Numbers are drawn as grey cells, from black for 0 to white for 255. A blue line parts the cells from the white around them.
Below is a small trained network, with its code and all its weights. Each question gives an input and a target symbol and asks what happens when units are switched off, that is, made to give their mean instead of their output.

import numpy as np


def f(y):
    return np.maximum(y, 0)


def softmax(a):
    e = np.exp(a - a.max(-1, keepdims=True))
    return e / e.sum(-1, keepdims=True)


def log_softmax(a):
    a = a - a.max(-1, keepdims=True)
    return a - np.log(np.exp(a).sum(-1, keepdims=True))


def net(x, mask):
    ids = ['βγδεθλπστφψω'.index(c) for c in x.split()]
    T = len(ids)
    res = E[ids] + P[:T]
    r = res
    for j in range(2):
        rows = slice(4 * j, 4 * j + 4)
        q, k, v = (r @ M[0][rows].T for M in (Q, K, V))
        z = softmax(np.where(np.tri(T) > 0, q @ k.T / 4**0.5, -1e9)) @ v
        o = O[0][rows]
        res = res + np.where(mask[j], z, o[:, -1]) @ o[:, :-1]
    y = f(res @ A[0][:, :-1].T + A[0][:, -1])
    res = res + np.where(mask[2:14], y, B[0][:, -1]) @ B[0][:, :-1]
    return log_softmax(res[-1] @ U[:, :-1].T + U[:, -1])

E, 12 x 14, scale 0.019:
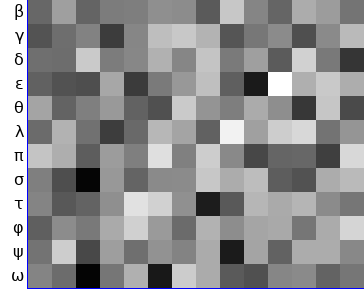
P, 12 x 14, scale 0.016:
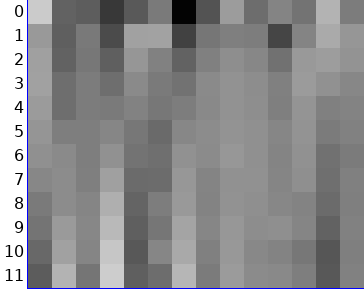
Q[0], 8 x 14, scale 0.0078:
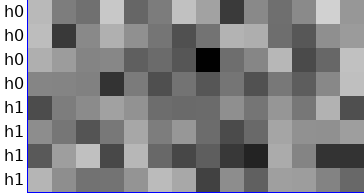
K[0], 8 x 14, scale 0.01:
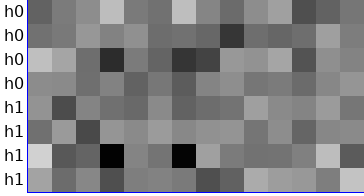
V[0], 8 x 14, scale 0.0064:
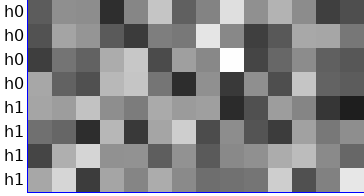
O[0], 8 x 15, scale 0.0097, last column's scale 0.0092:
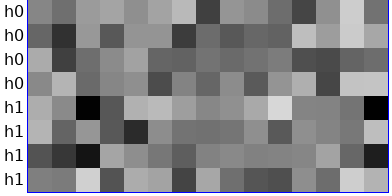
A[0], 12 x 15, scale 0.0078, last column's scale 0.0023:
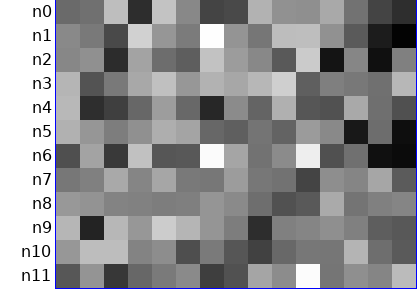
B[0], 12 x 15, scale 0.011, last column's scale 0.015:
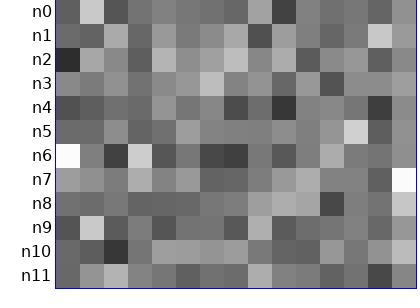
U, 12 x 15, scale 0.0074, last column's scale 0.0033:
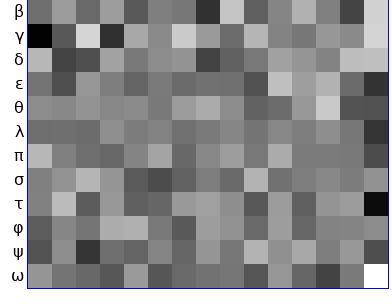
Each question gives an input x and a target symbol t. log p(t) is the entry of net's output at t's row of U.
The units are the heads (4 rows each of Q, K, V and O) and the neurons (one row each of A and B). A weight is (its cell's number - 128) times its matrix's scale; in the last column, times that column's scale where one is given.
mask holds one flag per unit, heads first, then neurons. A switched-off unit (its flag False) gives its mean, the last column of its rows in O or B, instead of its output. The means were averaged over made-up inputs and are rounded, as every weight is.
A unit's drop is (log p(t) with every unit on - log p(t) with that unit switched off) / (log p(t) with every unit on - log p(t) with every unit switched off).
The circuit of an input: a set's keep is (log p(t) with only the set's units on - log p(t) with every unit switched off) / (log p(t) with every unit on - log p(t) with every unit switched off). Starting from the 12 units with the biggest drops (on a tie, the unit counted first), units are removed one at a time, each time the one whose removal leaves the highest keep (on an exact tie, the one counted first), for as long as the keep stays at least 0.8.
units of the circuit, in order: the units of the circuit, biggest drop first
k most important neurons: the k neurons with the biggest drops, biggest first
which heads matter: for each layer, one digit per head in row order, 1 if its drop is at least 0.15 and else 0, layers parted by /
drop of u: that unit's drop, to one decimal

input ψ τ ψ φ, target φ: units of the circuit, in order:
[h1]
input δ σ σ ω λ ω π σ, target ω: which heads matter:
10
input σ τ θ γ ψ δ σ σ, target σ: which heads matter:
01
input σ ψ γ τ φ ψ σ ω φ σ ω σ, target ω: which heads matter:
11
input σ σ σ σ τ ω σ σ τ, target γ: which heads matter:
11
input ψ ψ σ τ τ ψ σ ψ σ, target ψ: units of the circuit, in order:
[h0, h1]
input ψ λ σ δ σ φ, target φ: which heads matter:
01
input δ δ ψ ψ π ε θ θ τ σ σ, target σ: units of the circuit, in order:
[h1, n10]
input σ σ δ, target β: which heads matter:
00
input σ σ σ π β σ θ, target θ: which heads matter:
10
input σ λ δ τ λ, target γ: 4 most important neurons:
[n7, n6, n3, n9]
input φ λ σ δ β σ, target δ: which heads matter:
10
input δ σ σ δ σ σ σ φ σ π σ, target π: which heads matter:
01
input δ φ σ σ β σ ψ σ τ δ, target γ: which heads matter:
11
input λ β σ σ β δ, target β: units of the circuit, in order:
[n9, n0]
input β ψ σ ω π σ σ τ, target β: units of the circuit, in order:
[n9]
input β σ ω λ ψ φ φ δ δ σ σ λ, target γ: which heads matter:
10
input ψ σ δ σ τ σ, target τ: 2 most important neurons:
[n3, n7]
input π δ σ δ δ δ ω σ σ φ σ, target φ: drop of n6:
0.1
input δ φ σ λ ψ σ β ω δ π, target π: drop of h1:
0.8
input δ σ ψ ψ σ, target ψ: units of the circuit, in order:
[h0]
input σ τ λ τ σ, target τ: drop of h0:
1.3
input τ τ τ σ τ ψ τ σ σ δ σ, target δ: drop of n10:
-0.1
